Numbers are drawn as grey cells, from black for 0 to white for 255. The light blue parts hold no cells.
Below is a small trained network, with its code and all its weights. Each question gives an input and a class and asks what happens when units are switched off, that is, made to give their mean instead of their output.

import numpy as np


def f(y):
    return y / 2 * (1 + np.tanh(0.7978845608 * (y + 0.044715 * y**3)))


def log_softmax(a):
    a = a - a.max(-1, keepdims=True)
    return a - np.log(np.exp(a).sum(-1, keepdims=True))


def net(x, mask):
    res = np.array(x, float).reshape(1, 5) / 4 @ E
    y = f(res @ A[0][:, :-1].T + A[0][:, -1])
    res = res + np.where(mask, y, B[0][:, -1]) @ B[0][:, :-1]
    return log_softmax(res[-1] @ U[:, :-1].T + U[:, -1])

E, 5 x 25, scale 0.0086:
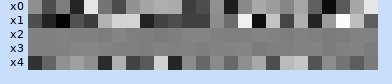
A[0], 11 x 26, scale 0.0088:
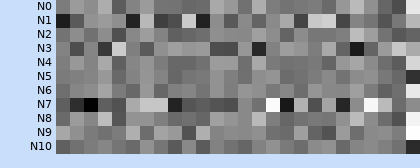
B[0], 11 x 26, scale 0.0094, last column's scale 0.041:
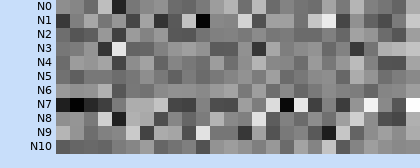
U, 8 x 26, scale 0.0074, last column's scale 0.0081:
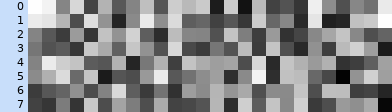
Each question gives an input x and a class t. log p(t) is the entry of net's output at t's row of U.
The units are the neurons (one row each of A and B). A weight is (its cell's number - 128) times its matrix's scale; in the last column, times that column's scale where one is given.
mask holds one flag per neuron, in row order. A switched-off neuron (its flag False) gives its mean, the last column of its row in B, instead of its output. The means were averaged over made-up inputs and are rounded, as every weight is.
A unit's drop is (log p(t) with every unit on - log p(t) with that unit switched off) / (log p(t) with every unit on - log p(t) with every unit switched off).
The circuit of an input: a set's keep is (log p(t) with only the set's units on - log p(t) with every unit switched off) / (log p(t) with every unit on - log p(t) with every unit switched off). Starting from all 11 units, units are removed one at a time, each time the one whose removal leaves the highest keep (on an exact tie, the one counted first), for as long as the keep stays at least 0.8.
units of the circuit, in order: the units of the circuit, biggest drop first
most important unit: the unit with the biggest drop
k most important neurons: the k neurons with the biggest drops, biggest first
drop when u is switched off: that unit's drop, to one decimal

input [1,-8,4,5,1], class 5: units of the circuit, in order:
[N7, N8]
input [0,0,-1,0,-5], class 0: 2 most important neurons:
[N7, N3]
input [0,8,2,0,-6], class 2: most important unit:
N3
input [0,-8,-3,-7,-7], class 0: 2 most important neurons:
[N7, N3]
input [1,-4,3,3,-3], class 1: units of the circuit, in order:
[N7, N8]
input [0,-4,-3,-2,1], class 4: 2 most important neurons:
[N7, N3]
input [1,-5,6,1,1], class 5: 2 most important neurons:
[N7, N8]
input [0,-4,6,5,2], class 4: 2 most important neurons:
[N7, N3]
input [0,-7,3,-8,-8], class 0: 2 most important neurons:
[N7, N3]
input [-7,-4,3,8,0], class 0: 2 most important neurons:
[N7, N1]
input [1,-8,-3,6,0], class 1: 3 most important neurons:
[N7, N1, N8]
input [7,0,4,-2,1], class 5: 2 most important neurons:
[N7, N9]
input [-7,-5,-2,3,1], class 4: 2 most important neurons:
[N7, N9]
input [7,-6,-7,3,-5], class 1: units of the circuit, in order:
[N7]
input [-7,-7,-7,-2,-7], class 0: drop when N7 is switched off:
0.2
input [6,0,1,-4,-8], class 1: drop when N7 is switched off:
0.8
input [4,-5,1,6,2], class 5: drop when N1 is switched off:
0.0
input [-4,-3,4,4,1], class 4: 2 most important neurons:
[N7, N9]
